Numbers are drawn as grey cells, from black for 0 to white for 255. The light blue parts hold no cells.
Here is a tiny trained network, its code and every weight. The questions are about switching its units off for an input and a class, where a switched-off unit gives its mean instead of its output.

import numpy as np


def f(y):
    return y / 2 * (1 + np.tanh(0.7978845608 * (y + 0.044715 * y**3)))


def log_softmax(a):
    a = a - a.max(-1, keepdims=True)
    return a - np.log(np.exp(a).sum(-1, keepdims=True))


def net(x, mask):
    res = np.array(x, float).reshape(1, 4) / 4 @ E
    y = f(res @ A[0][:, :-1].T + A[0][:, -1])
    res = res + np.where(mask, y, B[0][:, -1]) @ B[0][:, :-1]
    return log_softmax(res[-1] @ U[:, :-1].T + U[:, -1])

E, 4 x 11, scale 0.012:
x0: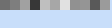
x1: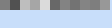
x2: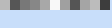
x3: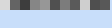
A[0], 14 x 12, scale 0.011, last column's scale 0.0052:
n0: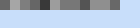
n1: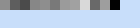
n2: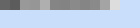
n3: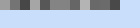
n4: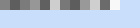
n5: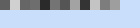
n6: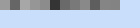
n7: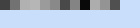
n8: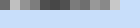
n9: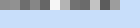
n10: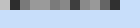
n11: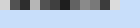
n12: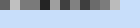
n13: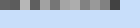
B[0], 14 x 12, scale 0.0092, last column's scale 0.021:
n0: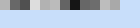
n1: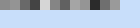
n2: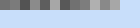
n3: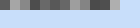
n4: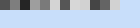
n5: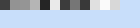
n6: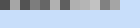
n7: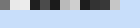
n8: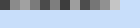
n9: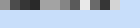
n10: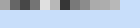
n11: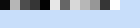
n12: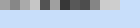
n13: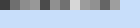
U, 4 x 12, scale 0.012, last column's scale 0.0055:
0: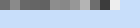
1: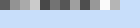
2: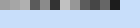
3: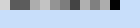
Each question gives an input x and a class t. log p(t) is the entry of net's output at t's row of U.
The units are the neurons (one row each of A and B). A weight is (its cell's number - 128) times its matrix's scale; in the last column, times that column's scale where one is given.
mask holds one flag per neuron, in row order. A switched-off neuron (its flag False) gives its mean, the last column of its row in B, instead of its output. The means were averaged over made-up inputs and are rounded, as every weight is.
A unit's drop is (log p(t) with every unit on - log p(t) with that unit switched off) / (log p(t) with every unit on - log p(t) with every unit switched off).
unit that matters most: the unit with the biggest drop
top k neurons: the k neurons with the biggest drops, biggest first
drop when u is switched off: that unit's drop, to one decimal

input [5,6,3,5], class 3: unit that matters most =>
n11
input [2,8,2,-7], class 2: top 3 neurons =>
n7, n11, n5
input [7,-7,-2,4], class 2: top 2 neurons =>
n11, n4
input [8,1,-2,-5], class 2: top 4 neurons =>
n5, n11, n12, n4
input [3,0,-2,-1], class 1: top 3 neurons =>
n9, n11, n7
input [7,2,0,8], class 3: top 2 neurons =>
n11, n7
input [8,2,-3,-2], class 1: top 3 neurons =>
n9, n11, n4
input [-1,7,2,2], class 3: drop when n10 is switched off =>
0.3
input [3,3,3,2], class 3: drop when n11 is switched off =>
0.6
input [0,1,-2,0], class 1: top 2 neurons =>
n9, n11
